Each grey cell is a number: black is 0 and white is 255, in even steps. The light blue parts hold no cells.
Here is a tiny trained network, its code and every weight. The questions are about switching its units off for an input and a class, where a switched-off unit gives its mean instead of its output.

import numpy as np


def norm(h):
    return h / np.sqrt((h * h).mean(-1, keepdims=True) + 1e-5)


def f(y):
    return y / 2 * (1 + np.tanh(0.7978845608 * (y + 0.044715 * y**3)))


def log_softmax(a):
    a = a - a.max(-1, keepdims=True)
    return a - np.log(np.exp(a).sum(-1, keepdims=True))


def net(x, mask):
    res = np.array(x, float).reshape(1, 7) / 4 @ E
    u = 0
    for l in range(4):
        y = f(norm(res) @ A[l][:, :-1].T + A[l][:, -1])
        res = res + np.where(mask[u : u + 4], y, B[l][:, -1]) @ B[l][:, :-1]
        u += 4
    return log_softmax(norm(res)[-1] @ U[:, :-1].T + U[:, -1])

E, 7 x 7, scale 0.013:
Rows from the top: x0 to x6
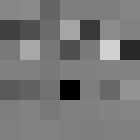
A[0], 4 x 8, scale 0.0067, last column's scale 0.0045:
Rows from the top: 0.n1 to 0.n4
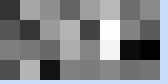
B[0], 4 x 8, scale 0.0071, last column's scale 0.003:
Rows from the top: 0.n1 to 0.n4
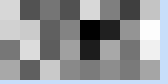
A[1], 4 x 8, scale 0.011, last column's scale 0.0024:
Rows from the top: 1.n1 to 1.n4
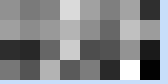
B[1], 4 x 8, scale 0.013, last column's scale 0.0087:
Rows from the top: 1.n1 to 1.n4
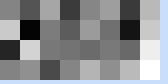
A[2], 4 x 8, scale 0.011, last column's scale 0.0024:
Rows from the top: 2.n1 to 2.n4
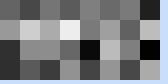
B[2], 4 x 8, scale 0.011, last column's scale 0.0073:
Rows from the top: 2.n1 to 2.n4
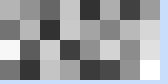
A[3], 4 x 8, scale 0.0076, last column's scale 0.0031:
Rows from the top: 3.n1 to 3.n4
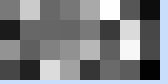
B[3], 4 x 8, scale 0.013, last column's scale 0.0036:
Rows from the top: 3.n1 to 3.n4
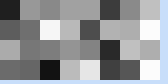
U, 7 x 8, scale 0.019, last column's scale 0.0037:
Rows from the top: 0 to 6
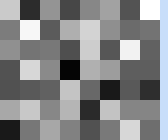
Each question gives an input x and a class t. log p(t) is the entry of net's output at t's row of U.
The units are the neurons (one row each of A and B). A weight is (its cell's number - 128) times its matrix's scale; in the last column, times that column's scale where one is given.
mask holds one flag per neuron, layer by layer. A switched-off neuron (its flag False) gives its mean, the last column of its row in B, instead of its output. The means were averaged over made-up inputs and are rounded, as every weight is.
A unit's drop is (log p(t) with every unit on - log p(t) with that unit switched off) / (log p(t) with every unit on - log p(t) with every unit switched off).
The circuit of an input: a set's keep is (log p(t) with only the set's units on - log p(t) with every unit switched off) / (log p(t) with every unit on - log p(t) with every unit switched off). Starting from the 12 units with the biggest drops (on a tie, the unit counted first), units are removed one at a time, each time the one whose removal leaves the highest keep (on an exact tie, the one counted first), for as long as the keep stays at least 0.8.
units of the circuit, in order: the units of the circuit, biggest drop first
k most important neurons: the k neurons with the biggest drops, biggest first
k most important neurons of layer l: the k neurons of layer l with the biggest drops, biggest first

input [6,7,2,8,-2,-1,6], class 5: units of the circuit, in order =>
[1.n2 2.n3]
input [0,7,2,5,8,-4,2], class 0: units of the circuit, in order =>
[2.n3]
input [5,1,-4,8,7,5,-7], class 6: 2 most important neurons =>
[3.n2 2.n3]
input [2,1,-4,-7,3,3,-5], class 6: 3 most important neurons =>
[1.n3 3.n2 2.n3]
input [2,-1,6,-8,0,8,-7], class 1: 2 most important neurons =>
[1.n1 1.n2]
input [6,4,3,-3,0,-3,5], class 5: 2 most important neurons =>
[1.n2 0.n2]
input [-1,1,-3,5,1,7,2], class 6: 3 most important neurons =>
[1.n4 1.n3 3.n2]
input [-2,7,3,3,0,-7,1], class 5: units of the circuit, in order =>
[1.n2 0.n2]
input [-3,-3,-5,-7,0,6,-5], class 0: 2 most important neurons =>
[1.n2 1.n1]
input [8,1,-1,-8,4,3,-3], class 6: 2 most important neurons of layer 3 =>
[3.n2 3.n4]
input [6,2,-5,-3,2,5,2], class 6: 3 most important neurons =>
[1.n4 1.n3 3.n2]
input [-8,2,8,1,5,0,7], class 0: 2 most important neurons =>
[1.n4 1.n3]
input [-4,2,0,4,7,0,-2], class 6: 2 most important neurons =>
[1.n2 2.n3]
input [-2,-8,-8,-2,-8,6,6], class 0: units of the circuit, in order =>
[1.n2]
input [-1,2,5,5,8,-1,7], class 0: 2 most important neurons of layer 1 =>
[1.n4 1.n3]
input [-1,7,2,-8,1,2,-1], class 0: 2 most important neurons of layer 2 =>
[2.n3 2.n4]
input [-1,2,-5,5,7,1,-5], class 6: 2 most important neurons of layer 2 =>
[2.n3 2.n2]
